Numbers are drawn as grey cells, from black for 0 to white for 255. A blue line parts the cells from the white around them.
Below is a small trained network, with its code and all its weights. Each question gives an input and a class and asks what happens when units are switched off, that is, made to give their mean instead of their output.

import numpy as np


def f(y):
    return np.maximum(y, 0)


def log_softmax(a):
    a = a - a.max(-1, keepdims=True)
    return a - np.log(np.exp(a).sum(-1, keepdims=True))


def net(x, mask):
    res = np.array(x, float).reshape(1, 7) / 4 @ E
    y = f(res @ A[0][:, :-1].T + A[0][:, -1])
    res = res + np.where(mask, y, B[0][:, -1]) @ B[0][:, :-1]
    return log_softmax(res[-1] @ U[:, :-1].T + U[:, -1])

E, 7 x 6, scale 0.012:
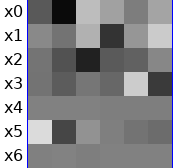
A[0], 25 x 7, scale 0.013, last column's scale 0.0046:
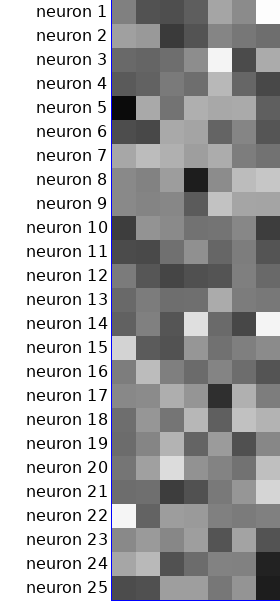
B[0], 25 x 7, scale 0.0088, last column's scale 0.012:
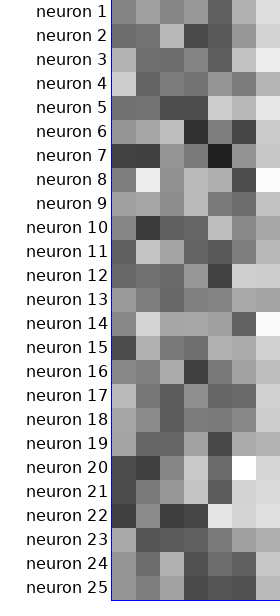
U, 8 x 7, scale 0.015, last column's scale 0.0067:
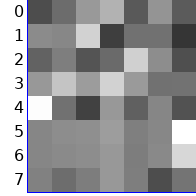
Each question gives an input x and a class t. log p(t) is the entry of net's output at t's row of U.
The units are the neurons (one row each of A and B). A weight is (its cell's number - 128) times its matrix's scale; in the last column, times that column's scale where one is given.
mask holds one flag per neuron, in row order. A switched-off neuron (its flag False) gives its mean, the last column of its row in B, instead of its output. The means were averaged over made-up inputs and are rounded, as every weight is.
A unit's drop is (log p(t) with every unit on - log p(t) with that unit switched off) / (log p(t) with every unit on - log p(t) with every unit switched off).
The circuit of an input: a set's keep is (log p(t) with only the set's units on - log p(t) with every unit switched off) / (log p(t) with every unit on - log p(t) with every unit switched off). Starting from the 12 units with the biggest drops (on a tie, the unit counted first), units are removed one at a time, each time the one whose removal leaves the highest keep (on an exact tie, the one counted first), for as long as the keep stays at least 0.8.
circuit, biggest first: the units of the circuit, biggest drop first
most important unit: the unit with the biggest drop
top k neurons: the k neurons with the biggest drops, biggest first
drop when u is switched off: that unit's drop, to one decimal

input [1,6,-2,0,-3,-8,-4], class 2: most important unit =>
neuron 5
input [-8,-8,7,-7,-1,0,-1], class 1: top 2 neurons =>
neuron 2; neuron 24
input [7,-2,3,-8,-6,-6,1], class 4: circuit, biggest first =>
neuron 17; neuron 18
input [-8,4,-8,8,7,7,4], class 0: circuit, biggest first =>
neuron 7; neuron 20
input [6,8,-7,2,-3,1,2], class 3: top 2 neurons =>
neuron 8; neuron 9
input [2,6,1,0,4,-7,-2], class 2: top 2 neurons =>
neuron 5; neuron 10
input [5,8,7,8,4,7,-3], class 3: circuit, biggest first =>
neuron 8; neuron 9
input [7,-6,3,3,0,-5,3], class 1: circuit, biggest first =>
neuron 6; neuron 25
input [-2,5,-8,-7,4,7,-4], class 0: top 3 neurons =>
neuron 7; neuron 20; neuron 5
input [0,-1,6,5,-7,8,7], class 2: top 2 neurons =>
neuron 22; neuron 15
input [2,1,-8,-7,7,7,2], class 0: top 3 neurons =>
neuron 20; neuron 7; neuron 5
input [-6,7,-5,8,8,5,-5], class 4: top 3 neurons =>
neuron 19; neuron 3; neuron 14
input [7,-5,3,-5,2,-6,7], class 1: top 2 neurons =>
neuron 6; neuron 25
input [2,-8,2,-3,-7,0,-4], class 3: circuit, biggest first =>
neuron 14
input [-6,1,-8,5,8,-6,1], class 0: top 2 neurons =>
neuron 7; neuron 20
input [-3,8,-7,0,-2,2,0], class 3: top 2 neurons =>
neuron 8; neuron 9
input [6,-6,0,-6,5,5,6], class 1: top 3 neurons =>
neuron 6; neuron 8; neuron 25
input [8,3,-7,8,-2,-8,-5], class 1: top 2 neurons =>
neuron 6; neuron 25
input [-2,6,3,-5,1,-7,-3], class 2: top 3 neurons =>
neuron 5; neuron 10; neuron 14
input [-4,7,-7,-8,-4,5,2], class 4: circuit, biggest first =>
neuron 17
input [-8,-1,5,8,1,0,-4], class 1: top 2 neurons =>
neuron 2; neuron 24
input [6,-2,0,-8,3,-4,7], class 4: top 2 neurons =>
neuron 17; neuron 18
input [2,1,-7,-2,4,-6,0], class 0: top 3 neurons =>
neuron 20; neuron 7; neuron 22
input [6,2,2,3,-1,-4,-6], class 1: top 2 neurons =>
neuron 6; neuron 25
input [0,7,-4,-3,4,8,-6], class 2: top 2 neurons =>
neuron 22; neuron 14
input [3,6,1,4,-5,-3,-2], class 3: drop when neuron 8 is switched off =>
0.4
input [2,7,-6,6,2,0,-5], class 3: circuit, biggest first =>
neuron 8
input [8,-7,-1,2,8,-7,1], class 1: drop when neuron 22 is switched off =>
0.1
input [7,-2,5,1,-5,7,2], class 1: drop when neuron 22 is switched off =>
-0.1
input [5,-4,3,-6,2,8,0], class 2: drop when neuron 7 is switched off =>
0.0
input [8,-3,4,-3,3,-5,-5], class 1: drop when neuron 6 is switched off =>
0.2
